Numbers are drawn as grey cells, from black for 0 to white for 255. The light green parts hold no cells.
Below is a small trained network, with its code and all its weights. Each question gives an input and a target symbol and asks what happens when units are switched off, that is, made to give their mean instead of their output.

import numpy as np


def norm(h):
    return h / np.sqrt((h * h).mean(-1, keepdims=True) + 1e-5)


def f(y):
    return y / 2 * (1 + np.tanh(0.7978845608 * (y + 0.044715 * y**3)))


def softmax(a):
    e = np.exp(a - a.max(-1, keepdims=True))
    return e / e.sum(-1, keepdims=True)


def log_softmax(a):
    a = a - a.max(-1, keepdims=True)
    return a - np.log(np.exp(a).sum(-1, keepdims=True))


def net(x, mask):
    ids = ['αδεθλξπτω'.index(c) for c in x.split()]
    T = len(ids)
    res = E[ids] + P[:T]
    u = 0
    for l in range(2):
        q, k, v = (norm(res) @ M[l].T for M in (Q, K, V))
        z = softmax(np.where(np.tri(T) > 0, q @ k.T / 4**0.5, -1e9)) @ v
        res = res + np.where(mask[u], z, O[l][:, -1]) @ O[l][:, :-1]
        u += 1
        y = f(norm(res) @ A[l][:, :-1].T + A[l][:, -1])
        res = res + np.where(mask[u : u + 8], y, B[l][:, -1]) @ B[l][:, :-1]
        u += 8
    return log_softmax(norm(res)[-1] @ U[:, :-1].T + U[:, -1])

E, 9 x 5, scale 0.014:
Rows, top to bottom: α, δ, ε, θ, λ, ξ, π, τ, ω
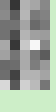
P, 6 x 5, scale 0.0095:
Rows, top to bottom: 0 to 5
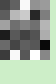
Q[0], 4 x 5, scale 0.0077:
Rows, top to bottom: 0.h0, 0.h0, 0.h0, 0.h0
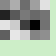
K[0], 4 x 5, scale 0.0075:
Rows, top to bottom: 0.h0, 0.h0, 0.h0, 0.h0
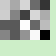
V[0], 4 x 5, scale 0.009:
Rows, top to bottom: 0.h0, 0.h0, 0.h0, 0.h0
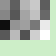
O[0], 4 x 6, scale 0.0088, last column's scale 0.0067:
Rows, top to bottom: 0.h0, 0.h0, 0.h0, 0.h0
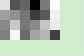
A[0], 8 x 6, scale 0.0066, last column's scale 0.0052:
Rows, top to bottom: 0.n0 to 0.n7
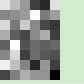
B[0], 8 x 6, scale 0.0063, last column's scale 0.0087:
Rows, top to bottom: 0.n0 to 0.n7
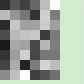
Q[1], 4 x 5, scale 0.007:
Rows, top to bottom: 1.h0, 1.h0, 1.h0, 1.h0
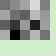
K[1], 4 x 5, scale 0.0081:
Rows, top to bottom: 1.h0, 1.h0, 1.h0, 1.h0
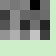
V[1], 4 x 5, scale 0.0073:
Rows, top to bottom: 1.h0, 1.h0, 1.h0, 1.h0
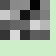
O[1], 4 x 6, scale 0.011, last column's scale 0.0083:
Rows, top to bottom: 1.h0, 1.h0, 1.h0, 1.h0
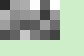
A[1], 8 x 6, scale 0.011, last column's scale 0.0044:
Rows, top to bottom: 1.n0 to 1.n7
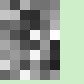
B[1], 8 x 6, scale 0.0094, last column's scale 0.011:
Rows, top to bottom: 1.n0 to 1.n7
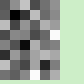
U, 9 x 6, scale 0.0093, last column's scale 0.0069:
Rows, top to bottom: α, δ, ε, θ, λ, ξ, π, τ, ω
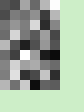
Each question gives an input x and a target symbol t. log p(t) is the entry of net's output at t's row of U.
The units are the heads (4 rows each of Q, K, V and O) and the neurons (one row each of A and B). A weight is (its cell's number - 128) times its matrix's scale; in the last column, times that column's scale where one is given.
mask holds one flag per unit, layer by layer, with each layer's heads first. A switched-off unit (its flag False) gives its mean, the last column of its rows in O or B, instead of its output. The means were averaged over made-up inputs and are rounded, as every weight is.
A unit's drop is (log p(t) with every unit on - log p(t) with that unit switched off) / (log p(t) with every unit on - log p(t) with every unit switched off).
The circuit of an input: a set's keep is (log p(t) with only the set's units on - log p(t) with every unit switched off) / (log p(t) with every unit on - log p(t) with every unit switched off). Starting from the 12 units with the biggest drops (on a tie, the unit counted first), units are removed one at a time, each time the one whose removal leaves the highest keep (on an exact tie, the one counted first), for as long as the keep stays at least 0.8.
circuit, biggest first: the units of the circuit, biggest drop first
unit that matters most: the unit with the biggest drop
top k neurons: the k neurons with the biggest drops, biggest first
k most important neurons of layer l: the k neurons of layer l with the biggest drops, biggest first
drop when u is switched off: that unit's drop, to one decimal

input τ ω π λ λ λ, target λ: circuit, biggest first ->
1.h0; 0.h0
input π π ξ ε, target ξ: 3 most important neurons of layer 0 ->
0.n0; 0.n6; 0.n2
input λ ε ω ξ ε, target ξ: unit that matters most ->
0.h0
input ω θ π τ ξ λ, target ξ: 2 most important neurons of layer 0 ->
0.n6; 0.n0
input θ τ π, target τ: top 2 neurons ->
1.n7; 0.n6
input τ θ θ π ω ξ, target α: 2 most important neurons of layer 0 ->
0.n0; 0.n2
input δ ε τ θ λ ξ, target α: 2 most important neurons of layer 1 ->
1.n2; 1.n1
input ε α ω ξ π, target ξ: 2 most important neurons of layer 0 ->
0.n6; 0.n0
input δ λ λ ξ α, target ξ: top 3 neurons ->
0.n6; 0.n0; 1.n5
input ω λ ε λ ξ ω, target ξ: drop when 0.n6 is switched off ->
0.1
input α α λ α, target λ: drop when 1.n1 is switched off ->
0.0
